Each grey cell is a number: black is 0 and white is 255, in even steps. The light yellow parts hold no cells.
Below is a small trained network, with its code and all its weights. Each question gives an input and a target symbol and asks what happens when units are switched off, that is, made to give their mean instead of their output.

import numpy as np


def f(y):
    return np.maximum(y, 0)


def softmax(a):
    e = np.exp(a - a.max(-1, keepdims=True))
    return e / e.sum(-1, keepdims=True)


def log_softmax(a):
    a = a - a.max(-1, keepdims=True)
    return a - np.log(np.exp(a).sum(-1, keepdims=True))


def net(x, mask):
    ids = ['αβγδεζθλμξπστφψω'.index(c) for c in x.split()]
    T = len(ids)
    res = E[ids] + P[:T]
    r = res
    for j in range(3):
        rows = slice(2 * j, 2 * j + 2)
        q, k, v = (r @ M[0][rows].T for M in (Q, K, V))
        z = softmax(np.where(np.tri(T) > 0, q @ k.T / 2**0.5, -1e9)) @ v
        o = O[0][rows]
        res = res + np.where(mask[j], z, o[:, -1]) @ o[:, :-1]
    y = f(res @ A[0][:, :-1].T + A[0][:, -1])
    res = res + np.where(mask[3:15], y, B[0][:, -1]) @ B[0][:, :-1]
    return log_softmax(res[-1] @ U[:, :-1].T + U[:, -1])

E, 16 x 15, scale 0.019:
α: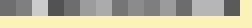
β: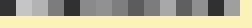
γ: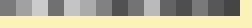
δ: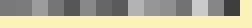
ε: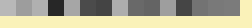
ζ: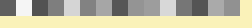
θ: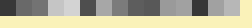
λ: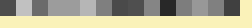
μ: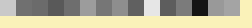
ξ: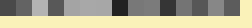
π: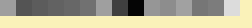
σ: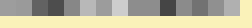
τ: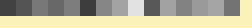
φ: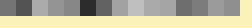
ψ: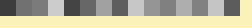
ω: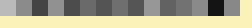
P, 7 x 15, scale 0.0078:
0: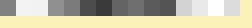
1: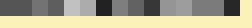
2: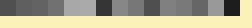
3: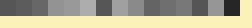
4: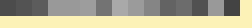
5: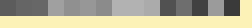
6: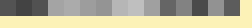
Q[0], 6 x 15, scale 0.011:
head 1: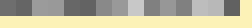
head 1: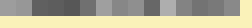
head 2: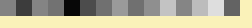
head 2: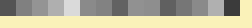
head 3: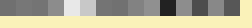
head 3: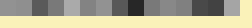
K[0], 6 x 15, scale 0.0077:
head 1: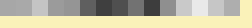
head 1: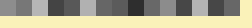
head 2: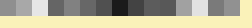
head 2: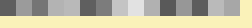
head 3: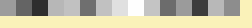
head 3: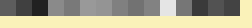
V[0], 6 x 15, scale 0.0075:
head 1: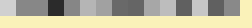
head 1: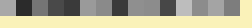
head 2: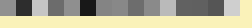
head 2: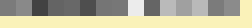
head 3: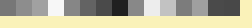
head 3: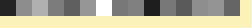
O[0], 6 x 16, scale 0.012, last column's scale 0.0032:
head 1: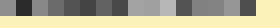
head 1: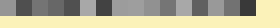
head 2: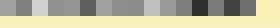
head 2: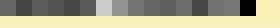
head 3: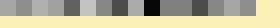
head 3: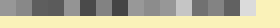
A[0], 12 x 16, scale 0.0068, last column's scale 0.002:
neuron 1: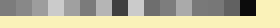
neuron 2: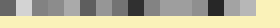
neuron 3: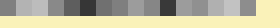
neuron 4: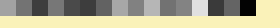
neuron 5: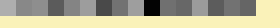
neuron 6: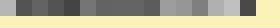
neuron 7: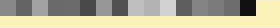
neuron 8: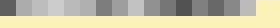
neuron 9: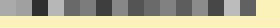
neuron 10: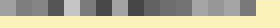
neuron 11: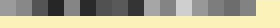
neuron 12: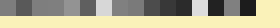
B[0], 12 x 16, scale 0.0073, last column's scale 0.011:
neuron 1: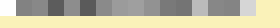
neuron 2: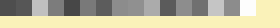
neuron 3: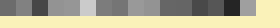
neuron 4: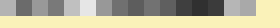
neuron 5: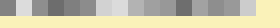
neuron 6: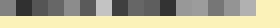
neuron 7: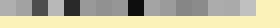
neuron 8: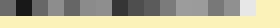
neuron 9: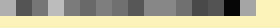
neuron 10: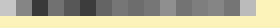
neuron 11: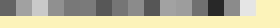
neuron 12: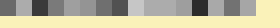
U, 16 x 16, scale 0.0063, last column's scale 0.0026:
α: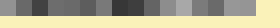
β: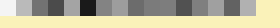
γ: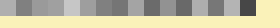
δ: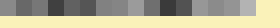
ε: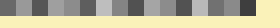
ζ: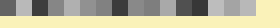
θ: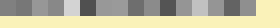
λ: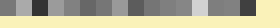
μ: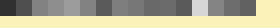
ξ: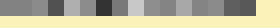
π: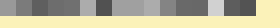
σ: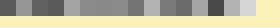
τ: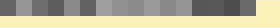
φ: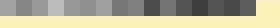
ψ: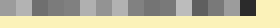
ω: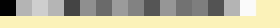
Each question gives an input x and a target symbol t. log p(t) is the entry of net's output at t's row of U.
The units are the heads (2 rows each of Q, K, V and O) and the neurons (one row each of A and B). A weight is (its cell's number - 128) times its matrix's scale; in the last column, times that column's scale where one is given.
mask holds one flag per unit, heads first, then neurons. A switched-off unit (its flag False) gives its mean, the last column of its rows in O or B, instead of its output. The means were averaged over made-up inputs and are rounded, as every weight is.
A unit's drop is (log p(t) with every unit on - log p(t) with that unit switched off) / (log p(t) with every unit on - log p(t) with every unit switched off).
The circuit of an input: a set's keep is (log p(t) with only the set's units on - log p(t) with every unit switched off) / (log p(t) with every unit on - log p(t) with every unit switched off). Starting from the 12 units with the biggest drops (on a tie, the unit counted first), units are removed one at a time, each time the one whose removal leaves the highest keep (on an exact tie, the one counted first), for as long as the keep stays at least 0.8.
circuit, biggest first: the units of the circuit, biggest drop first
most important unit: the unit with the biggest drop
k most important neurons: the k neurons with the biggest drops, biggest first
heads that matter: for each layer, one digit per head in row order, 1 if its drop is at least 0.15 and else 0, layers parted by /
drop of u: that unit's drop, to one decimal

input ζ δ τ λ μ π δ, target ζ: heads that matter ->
110
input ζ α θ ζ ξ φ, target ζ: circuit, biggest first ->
[head 1; neuron 12; head 2]
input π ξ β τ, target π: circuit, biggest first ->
[head 1; neuron 7]
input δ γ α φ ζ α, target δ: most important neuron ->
[neuron 6]
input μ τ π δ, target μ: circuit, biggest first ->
[head 3; neuron 8]
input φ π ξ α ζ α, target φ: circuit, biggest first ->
[head 2; head 3]
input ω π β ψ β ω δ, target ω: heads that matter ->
001
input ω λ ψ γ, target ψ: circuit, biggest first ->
[head 1; head 3; neuron 5]
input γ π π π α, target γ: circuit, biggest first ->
[head 3; head 2; neuron 1]
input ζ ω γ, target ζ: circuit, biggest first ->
[neuron 12; head 2; head 1]
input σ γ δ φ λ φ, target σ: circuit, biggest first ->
[head 3; neuron 4]
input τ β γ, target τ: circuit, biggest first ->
[head 2; head 3]
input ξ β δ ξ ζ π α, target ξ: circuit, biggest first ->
[head 3; head 1; head 2]
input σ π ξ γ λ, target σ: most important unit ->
head 3
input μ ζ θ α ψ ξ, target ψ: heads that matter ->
111
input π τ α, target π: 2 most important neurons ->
[neuron 7; neuron 11]
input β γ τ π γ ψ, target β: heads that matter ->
001
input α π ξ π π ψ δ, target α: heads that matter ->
101
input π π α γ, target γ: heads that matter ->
011
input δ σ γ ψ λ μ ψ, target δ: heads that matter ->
111
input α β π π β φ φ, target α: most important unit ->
head 1
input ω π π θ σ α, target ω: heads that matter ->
001
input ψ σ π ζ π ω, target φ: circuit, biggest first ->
[neuron 9; neuron 4]
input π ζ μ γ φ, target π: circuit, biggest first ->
[head 1; neuron 7]
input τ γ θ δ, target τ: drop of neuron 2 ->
0.0
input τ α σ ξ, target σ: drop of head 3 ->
0.7
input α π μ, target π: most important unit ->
head 1
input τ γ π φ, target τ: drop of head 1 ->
0.2
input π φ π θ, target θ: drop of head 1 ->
0.4
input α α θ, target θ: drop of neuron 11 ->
0.0
